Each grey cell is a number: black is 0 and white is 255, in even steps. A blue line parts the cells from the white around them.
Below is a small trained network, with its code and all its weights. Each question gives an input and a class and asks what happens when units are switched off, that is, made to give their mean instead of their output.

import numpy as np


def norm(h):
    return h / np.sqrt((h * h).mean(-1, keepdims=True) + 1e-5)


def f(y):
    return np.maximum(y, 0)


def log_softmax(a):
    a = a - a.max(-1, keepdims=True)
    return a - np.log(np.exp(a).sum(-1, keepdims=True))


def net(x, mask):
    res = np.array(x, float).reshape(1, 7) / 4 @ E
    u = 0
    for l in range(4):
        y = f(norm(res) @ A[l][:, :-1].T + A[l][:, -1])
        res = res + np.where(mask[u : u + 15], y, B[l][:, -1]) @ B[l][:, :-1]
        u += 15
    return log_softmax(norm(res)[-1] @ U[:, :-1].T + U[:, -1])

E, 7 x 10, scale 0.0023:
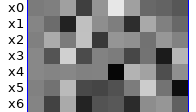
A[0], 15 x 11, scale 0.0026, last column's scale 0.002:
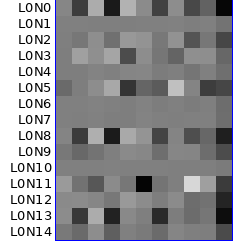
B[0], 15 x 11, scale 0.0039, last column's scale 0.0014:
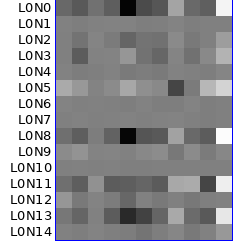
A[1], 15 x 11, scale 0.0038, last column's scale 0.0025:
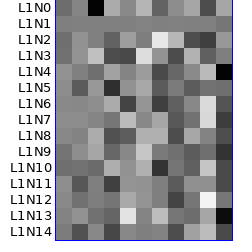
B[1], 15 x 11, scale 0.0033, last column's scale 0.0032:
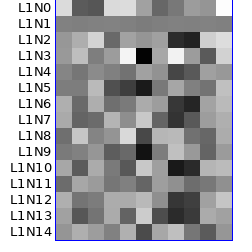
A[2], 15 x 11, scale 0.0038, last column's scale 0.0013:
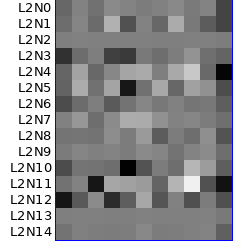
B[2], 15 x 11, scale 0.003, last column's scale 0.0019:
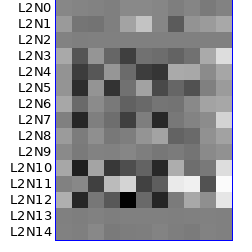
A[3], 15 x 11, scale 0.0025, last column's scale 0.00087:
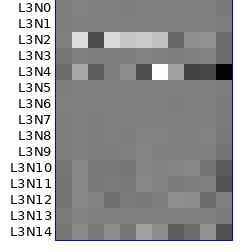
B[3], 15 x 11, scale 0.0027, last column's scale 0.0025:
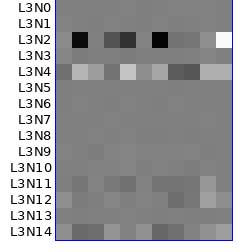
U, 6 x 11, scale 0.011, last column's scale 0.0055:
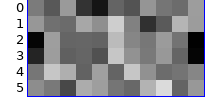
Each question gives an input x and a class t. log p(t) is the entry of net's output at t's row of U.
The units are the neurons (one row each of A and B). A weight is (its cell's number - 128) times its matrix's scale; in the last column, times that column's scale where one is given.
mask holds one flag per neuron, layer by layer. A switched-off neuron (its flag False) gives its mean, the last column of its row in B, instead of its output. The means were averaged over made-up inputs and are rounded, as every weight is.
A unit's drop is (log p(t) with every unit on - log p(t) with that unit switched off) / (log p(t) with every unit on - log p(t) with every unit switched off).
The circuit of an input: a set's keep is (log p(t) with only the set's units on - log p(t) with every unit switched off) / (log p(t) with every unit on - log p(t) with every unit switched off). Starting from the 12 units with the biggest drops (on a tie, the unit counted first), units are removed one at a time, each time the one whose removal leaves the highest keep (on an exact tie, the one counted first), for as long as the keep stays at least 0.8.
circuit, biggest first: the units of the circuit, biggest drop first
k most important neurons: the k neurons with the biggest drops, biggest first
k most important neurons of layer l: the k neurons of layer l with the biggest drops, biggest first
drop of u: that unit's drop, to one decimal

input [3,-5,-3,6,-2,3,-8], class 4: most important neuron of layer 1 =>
[L1N3]
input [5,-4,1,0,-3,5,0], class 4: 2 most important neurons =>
[L1N3; L1N8]
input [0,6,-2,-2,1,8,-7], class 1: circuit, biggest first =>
[L1N2; L1N3; L0N5]
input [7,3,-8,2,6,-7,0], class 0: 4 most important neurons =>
[L0N0; L0N8; L1N5; L1N0]
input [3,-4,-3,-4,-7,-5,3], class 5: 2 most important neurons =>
[L1N3; L1N2]
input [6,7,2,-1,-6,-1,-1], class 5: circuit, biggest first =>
[L2N11; L1N3]
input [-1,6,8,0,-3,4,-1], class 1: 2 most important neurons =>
[L0N5; L1N6]
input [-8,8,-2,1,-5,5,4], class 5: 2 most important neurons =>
[L2N11; L1N0]
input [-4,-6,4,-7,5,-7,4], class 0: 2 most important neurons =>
[L0N11; L1N0]
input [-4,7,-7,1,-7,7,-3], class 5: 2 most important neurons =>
[L1N0; L2N11]
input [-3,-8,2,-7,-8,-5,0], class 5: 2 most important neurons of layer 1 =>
[L1N3; L1N2]
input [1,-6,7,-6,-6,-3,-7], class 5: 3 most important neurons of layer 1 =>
[L1N3; L1N2; L1N10]
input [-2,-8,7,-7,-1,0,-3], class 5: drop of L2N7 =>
0.1
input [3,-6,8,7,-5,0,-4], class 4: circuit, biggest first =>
[L1N3]
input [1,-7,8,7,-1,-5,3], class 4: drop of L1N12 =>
-0.1
